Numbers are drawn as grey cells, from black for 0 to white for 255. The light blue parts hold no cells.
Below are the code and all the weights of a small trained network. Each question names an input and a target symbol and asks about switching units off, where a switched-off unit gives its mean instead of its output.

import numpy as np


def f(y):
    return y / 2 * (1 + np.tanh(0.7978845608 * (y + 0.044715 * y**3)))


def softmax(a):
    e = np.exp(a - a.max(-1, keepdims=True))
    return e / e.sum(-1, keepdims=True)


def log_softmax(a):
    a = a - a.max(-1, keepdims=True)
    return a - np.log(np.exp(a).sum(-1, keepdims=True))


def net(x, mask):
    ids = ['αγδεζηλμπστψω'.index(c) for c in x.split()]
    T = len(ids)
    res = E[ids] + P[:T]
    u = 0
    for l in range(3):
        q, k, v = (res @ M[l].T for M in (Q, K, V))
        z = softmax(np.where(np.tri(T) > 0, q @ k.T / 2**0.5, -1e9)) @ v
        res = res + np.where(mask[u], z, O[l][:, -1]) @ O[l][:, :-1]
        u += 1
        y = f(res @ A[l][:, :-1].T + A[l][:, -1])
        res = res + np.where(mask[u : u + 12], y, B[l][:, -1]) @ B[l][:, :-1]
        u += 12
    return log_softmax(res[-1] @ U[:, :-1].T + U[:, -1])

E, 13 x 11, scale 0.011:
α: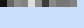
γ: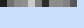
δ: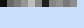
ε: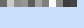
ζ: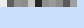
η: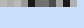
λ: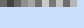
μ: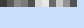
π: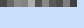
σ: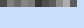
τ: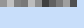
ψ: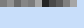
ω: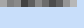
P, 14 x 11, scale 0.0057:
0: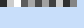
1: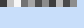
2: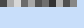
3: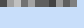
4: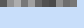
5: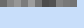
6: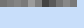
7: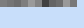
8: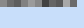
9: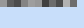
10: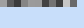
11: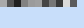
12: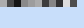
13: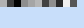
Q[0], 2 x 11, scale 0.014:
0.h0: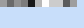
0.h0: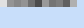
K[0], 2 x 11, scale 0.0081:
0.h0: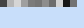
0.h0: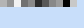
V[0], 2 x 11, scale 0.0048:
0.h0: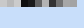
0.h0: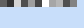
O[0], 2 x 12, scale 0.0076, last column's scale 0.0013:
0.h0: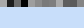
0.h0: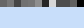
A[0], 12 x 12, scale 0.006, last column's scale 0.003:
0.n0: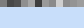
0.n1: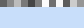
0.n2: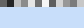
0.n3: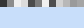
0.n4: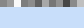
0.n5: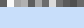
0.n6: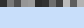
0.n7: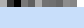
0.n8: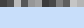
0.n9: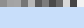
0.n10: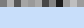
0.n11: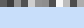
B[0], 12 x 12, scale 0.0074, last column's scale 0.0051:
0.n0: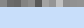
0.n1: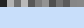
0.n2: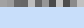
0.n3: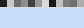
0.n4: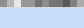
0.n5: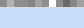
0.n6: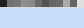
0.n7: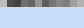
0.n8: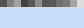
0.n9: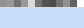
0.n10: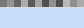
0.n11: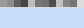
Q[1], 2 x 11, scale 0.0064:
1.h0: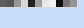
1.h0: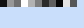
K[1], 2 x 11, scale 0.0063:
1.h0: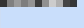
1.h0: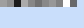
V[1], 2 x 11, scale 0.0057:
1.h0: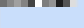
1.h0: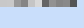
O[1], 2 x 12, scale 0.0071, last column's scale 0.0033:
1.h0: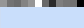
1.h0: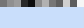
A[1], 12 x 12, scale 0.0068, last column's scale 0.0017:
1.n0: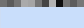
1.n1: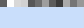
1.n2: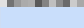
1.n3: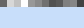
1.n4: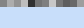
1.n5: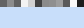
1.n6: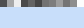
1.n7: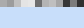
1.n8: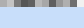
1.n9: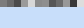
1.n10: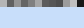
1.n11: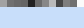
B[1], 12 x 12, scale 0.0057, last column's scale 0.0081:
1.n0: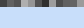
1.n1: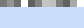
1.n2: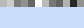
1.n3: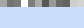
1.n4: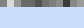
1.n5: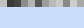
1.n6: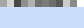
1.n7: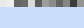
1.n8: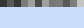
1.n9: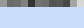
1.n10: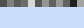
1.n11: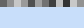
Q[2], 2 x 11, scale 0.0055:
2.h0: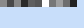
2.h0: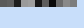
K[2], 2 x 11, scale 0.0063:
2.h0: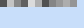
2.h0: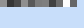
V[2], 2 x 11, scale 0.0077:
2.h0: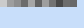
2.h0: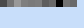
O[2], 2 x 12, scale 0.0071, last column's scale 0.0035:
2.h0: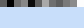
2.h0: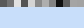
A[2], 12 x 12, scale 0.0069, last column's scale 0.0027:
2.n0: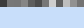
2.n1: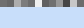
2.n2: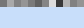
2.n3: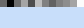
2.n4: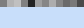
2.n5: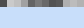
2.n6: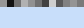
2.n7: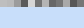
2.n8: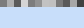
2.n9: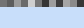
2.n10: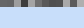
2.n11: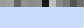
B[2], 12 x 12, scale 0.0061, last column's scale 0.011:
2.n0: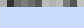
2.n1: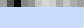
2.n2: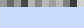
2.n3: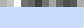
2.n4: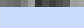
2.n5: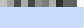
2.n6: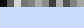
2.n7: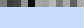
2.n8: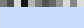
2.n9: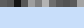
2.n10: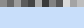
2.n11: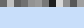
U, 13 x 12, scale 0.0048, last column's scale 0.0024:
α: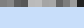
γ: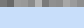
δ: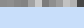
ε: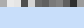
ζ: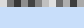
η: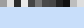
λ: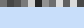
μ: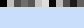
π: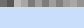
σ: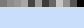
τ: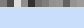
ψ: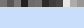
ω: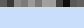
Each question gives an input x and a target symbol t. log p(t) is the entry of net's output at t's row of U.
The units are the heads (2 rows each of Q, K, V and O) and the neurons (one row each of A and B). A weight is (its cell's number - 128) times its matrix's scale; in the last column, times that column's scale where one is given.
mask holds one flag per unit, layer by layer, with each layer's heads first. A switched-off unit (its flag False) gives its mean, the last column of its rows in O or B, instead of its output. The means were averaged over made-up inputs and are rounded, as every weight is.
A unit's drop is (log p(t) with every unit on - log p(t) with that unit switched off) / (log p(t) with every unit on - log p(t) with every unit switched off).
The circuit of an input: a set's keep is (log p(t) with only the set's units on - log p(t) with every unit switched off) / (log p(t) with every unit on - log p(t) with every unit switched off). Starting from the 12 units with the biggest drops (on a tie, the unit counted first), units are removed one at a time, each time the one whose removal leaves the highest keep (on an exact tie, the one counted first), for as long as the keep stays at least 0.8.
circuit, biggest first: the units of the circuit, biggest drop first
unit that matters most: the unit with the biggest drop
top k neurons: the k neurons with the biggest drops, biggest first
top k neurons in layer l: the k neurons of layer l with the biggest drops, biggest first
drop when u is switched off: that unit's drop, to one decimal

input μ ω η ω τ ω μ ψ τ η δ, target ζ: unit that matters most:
0.h0
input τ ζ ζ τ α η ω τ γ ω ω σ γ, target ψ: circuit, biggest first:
[1.n1 2.n10 0.n6]
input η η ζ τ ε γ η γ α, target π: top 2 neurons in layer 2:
[2.n8 2.n6]
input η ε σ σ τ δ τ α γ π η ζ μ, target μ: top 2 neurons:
[0.n3 1.n3]
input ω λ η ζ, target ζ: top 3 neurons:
[1.n2 1.n7 2.n7]
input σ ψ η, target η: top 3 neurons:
[0.n1 0.n4 2.n8]
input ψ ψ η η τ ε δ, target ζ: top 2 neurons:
[2.n5 0.n9]
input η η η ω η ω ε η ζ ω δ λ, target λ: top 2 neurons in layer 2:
[2.n5 2.n10]
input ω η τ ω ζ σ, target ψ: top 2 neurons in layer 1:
[1.n1 1.n3]
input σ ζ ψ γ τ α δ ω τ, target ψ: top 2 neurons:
[2.n10 1.n1]
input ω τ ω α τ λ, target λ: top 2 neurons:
[1.n5 0.n2]
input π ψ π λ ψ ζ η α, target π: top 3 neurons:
[2.n8 1.n1 1.n3]
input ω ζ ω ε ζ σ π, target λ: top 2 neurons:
[1.n5 0.n6]
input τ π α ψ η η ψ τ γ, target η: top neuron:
[0.n2]
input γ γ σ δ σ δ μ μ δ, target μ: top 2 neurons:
[2.n11 2.n6]
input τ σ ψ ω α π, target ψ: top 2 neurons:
[2.n10 1.n1]
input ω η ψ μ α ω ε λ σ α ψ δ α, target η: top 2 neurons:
[2.n5 1.n9]
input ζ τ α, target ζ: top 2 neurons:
[1.n6 2.n5]
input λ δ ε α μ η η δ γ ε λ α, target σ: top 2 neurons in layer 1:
[1.n5 1.n0]
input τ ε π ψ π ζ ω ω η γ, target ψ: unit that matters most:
2.n10
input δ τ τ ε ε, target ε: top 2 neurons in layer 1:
[1.n4 1.n9]
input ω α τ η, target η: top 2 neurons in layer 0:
[0.n1 0.n4]
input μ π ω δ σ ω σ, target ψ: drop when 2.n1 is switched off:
0.0
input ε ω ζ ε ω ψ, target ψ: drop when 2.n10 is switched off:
0.3
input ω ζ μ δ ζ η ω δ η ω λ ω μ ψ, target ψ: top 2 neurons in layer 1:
[1.n1 1.n10]
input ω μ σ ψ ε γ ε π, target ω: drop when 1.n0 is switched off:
0.2
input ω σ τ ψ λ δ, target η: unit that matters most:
0.h0
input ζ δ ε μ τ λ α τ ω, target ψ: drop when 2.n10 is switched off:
0.3
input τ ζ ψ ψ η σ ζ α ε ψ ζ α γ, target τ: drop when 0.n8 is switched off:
0.2
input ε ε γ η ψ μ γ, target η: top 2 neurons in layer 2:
[2.n8 2.n5]
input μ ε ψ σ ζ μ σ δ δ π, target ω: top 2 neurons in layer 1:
[1.n0 1.n9]
